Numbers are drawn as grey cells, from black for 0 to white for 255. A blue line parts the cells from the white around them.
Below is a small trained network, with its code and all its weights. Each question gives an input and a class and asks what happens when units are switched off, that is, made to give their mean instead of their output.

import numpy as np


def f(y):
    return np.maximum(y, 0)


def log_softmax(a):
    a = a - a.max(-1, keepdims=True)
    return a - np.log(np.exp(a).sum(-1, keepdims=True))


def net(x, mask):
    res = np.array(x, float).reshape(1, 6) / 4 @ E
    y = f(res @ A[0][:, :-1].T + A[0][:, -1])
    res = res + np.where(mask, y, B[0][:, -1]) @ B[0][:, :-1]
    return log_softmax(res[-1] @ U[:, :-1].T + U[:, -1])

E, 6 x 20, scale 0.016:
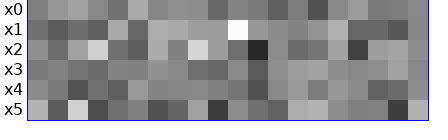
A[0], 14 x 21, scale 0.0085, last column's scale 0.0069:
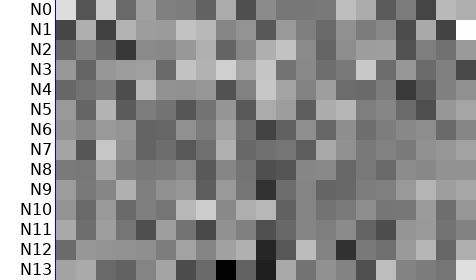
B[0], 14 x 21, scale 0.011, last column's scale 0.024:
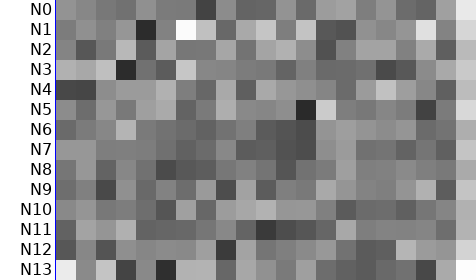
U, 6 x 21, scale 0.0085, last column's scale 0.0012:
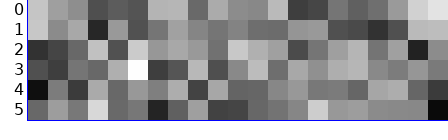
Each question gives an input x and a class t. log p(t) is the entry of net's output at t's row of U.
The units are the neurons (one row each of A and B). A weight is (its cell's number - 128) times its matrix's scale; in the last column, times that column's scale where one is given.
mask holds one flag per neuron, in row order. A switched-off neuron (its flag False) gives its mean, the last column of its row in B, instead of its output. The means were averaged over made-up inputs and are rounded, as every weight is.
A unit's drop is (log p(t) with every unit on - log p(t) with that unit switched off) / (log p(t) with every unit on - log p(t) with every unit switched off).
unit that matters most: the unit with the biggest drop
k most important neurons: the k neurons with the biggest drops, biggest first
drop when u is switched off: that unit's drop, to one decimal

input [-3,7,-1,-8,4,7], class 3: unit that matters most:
N13
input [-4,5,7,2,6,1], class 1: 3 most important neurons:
N1, N0, N2
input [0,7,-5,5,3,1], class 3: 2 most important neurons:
N1, N5
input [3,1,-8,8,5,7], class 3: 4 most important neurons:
N4, N2, N3, N5
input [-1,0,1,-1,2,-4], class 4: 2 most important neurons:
N13, N3
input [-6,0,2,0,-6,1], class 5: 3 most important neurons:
N13, N1, N3
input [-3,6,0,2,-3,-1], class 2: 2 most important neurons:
N13, N4
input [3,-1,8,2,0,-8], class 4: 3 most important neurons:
N13, N12, N9
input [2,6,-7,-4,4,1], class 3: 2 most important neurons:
N1, N5
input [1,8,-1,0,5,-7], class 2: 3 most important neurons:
N13, N4, N2
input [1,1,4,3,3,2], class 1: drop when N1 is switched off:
0.1
